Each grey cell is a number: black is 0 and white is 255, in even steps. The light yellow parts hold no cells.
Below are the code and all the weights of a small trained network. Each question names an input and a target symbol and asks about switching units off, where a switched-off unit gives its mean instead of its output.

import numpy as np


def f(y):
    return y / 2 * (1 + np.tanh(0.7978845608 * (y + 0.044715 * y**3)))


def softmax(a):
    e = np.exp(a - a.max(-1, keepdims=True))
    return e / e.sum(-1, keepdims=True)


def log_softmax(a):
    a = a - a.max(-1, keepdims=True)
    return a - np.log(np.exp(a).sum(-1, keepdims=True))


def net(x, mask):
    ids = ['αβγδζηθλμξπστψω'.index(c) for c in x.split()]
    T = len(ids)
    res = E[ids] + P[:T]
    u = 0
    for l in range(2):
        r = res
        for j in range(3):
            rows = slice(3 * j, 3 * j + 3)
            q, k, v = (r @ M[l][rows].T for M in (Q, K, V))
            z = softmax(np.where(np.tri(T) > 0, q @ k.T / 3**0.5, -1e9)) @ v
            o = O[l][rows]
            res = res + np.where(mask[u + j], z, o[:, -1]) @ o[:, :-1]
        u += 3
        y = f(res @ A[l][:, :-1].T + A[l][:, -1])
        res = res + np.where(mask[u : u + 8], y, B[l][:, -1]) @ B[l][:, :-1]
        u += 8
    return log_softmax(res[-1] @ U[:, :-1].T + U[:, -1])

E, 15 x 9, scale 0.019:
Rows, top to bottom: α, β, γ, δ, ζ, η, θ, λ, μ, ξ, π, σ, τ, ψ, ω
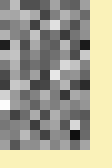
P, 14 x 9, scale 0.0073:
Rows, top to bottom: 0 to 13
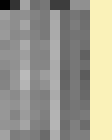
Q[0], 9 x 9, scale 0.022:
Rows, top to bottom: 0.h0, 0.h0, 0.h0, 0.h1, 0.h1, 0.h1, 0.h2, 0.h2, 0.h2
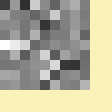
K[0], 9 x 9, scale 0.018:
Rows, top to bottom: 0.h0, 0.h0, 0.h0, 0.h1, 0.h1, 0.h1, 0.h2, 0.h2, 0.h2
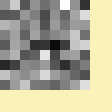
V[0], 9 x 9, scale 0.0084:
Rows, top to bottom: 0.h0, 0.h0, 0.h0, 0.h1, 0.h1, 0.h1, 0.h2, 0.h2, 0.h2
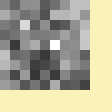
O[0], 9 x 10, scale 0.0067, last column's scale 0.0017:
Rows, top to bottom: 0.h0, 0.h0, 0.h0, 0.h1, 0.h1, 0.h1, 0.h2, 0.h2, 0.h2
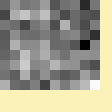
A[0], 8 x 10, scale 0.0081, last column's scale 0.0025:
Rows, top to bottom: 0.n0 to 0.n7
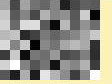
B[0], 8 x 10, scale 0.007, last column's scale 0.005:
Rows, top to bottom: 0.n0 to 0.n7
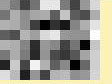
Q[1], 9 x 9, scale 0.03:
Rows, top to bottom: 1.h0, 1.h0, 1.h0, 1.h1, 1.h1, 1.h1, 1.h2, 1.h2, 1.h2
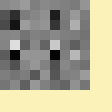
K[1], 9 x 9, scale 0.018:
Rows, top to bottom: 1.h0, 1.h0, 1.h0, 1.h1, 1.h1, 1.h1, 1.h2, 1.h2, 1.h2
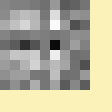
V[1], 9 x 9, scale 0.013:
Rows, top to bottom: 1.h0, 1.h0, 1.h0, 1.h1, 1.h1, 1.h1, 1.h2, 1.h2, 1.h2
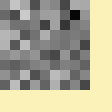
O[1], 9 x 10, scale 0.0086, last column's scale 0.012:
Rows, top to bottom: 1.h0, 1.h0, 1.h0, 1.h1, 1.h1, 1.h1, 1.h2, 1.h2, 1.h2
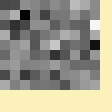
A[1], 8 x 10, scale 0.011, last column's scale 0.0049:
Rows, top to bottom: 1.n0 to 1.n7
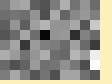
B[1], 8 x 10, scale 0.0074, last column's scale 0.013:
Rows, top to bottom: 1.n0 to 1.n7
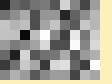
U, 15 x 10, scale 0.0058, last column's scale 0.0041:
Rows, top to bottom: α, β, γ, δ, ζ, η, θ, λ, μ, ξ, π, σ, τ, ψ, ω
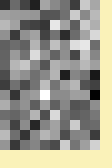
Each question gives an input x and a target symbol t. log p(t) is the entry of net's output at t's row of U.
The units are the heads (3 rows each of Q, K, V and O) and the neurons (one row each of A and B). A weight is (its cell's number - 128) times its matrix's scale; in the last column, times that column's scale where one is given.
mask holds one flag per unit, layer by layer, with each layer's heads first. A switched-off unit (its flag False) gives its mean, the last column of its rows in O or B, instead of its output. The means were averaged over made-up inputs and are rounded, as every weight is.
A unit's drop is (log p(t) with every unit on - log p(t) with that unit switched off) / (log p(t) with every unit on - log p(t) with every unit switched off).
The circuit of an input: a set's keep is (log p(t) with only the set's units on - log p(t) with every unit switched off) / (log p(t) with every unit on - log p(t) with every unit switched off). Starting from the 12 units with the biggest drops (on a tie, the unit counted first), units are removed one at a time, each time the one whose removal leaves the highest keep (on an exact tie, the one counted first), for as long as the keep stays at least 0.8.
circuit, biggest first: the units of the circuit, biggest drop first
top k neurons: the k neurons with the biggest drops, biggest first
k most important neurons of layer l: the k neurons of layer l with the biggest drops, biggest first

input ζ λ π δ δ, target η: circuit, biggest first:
(0.h1 1.h1 0.h0)
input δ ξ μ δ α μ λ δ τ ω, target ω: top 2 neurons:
(0.n0 1.n3)
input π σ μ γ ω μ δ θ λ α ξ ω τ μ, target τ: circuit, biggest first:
(1.h1 0.n4)
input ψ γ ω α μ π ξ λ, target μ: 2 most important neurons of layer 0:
(0.n3 0.n2)
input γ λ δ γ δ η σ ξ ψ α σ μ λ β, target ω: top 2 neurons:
(0.n7 0.n3)
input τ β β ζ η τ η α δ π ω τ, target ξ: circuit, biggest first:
(1.h0 0.n7 1.h1)
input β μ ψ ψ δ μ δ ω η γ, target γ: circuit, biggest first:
(0.n7)
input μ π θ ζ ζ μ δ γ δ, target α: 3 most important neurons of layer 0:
(0.n0 0.n6 0.n4)
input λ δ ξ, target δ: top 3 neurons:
(1.n3 1.n4 1.n5)
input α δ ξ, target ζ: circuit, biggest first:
(1.h0 0.n5)
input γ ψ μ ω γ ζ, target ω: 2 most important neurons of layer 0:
(0.n7 0.n5)
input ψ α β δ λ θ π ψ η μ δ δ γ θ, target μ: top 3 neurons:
(0.n3 1.n4 0.n2)
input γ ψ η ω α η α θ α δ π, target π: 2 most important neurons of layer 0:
(0.n4 0.n7)
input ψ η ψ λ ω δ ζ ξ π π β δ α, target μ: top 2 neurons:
(1.n4 0.n3)
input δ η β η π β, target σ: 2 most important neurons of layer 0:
(0.n6 0.n5)
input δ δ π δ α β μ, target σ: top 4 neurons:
(1.n6 0.n2 1.n4 0.n6)
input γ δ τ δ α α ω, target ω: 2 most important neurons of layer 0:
(0.n5 0.n7)
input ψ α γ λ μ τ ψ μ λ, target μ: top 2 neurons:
(0.n2 0.n3)
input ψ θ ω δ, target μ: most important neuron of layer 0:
(0.n0)
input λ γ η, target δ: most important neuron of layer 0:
(0.n5)
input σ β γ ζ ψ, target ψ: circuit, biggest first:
(1.n3 1.h0)
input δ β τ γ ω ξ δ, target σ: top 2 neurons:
(1.n6 0.n6)
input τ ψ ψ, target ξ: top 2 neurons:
(1.n3 0.n7)
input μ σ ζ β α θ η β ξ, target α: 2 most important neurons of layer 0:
(0.n7 0.n4)
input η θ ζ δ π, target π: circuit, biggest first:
(0.n4 0.n1)
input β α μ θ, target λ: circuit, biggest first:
(1.h1 0.h0)
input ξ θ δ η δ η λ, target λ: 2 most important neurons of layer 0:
(0.n5 0.n7)
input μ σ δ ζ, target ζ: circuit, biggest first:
(0.h0 0.h1)
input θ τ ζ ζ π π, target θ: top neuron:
(1.n3)
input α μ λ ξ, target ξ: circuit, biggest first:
(1.n5 0.n3)
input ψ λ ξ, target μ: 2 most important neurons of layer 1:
(1.n4 1.n6)
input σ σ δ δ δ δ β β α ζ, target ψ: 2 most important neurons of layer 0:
(0.n3 0.n2)
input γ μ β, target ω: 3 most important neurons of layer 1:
(1.n0 1.n4 1.n1)
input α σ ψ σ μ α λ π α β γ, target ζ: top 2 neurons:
(1.n4 0.n5)
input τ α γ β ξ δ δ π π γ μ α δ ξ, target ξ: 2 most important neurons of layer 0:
(0.n3 0.n7)
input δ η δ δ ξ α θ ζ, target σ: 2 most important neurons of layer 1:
(1.n6 1.n4)
